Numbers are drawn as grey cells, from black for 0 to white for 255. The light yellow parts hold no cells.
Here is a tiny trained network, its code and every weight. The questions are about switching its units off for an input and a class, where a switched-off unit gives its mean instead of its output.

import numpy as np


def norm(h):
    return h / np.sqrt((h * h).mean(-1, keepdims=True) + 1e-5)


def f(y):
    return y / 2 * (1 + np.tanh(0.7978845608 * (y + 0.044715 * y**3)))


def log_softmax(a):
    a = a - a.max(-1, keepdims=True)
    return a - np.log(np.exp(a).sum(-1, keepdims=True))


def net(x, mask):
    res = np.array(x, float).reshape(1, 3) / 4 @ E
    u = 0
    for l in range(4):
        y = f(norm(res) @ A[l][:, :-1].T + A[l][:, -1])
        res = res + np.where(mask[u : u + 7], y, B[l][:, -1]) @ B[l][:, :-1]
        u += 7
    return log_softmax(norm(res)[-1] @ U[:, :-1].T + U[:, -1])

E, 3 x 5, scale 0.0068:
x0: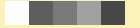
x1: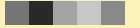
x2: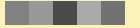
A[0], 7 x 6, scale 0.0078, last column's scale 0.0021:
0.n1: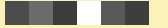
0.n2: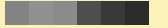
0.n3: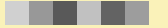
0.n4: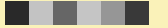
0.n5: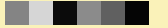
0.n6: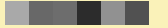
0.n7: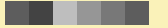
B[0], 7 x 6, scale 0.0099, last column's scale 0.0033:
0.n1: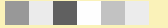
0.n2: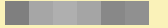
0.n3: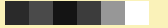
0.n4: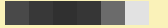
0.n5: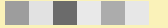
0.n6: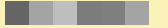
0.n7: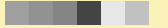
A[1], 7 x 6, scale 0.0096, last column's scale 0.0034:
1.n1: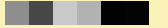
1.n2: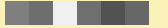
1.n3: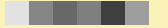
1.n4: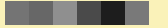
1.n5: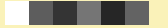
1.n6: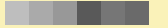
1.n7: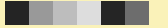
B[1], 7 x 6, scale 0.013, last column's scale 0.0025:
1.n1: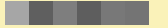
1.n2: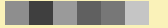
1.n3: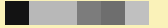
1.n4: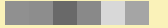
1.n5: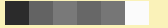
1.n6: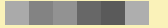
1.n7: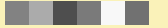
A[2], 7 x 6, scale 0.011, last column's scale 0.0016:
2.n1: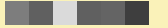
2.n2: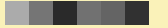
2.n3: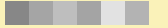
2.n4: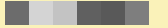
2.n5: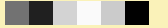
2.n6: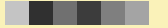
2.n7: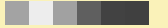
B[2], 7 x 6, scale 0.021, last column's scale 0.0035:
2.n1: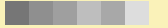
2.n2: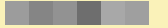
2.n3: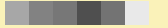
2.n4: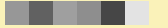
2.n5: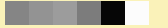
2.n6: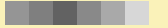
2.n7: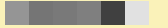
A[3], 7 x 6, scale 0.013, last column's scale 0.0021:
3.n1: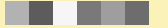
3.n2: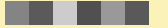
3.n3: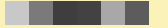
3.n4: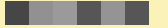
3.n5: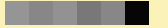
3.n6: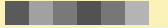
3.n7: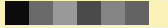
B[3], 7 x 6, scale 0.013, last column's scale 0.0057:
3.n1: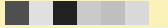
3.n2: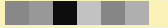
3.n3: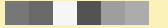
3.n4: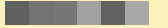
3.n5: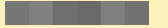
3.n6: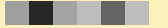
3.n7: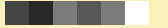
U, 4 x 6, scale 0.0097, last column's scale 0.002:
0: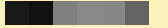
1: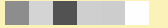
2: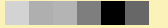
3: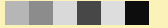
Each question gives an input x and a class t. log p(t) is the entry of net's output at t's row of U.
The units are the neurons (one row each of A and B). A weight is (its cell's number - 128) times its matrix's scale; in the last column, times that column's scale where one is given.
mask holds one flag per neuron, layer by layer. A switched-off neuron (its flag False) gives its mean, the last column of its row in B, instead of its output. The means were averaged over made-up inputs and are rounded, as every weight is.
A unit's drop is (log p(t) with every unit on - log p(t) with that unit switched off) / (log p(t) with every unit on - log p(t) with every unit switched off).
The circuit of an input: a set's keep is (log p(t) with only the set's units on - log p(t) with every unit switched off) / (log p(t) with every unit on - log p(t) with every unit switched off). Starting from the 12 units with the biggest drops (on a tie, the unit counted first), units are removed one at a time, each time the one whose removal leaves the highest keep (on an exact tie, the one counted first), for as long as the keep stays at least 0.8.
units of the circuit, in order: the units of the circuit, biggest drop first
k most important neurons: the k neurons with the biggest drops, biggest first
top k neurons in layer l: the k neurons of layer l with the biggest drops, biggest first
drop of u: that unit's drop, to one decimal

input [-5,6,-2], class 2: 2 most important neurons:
[2.n5, 0.n3]
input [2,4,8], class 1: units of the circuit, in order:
[0.n1]
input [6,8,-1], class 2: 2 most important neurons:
[2.n5, 0.n4]
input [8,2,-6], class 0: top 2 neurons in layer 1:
[1.n5, 1.n3]
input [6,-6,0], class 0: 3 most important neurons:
[1.n5, 0.n1, 0.n3]
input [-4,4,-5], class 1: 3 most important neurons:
[0.n1, 0.n3, 0.n5]
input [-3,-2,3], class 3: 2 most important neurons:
[1.n3, 2.n2]
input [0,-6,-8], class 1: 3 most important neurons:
[1.n2, 0.n5, 0.n1]
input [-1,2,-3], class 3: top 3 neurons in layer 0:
[0.n7, 0.n6, 0.n2]
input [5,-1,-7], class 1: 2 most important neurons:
[0.n6, 0.n4]
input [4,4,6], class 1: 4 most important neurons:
[0.n1, 0.n3, 3.n7, 0.n4]
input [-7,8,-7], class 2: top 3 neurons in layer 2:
[2.n5, 2.n3, 2.n2]
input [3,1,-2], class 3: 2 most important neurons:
[0.n3, 1.n3]
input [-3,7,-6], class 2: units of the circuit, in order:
[2.n5]
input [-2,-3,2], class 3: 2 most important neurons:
[1.n3, 2.n5]
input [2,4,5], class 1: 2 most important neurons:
[0.n1, 0.n3]
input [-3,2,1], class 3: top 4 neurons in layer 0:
[0.n4, 0.n6, 0.n2, 0.n3]
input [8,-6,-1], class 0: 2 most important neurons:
[1.n5, 0.n3]
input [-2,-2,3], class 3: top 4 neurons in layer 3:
[3.n3, 3.n1, 3.n2, 3.n4]
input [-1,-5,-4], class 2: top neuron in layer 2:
[2.n7]
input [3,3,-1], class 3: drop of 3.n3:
0.1
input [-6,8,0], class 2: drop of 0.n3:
0.5
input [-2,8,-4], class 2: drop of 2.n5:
1.1
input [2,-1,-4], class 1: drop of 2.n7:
0.0
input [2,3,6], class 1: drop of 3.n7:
0.1
